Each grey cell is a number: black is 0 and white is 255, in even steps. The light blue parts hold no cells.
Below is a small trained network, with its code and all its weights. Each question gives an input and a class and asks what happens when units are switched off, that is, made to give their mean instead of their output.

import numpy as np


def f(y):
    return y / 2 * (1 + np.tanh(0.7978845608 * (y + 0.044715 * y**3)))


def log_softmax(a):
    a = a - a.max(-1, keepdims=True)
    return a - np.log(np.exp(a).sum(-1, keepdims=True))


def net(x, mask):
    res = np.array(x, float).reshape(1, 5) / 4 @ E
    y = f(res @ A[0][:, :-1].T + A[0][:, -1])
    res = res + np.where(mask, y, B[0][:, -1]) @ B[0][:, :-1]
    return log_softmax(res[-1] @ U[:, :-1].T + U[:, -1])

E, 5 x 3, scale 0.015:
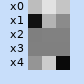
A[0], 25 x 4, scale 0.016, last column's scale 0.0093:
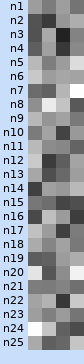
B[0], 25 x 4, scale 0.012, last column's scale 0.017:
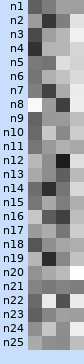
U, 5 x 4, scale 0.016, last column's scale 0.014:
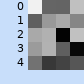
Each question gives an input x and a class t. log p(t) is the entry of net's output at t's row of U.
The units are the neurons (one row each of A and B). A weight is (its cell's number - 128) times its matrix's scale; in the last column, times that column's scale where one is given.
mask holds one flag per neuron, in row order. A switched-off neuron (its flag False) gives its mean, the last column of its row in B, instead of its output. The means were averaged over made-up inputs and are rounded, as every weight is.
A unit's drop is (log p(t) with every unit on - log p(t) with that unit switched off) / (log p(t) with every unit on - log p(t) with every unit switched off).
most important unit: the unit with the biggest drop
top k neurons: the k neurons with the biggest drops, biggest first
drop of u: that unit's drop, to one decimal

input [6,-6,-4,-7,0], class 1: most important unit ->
n5
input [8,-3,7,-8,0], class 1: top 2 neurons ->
(n5, n6)
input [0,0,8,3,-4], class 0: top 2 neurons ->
(n4, n3)
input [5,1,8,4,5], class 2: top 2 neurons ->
(n8, n22)
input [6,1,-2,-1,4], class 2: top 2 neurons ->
(n8, n22)
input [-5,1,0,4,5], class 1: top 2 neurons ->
(n3, n4)
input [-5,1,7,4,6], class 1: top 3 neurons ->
(n3, n4, n8)
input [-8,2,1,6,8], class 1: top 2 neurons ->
(n3, n4)
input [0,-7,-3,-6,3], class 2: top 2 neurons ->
(n12, n3)
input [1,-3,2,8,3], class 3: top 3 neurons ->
(n8, n16, n20)
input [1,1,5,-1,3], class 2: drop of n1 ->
0.2
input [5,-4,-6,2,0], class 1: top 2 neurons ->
(n5, n6)
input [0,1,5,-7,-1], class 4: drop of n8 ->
0.3
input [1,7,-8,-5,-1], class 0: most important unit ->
n16
